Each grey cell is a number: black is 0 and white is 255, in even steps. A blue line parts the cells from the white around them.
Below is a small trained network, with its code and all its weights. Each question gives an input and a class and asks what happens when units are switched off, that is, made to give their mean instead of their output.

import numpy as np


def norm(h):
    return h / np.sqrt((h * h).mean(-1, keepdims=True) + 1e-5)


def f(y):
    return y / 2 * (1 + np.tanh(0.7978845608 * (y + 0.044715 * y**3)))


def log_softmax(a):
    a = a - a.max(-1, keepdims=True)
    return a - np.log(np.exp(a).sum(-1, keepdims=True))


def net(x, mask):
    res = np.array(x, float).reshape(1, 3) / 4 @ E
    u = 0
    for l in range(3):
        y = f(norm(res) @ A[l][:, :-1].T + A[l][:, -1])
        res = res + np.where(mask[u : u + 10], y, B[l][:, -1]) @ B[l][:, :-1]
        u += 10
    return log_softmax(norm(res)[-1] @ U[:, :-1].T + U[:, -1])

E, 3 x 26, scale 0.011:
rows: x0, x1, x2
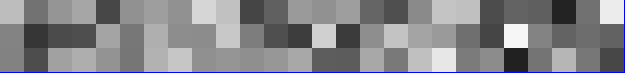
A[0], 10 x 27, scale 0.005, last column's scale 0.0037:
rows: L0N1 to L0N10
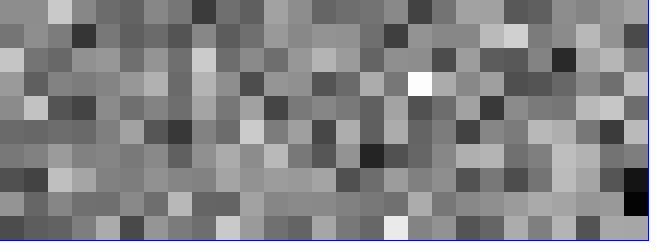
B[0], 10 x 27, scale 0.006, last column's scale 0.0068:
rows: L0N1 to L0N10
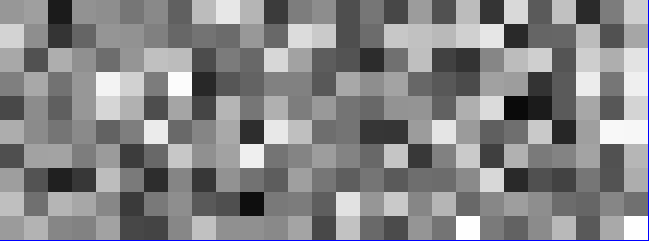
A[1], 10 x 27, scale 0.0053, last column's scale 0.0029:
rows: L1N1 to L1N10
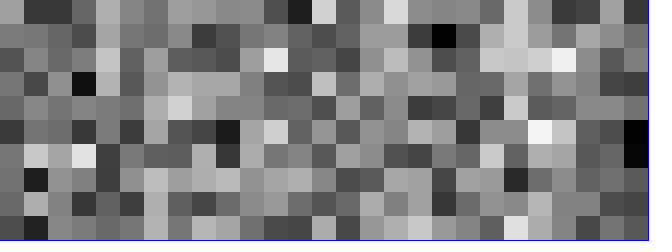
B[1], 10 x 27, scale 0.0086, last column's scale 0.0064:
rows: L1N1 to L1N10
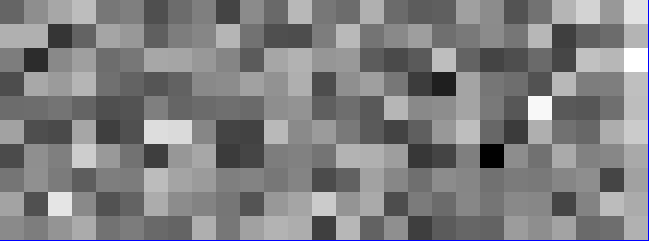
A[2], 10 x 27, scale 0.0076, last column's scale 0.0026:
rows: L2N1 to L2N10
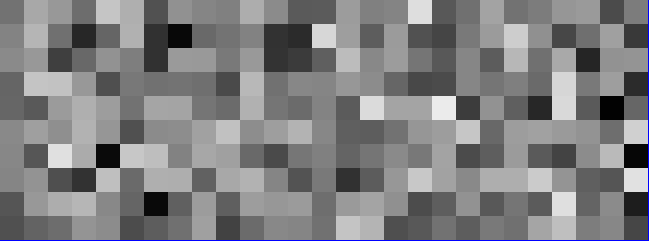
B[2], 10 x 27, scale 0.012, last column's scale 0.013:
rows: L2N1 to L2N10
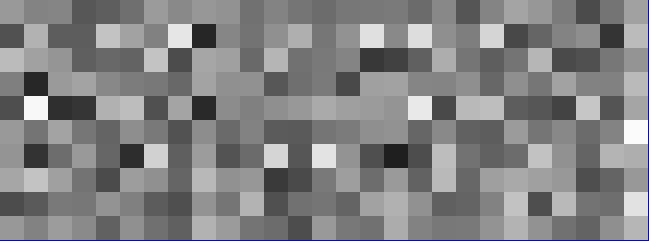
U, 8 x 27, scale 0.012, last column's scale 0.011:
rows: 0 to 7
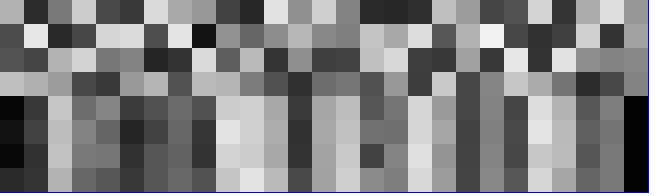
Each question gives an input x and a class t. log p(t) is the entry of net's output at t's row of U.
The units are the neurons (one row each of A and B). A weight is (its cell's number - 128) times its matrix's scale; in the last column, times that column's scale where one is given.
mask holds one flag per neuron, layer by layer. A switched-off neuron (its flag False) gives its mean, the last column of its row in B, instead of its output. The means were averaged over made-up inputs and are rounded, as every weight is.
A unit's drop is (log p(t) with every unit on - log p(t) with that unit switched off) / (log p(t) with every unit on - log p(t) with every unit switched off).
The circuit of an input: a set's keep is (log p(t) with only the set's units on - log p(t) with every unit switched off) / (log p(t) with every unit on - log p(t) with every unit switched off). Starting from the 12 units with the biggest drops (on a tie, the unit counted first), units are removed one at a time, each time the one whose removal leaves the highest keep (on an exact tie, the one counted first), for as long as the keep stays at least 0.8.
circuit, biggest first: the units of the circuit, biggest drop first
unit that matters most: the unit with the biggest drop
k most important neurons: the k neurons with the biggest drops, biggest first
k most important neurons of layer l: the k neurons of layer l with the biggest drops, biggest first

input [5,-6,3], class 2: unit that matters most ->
L0N6
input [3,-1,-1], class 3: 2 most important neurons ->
[L0N3 L1N3]
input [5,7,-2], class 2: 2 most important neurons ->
[L0N6 L1N1]
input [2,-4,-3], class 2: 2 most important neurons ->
[L0N4 L1N2]
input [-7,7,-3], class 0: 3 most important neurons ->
[L1N3 L1N6 L0N1]
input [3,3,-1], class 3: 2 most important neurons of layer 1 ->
[L1N3 L1N9]
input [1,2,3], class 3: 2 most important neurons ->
[L0N4 L1N3]
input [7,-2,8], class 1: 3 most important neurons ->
[L2N5 L0N6 L1N3]
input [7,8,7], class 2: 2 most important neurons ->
[L1N4 L0N6]
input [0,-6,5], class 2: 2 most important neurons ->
[L0N5 L1N7]
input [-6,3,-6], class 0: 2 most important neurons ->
[L1N3 L0N4]
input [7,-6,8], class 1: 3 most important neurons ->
[L0N6 L2N5 L1N3]
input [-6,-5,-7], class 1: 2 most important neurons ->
[L1N2 L2N2]
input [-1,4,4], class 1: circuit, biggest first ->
[L2N5]
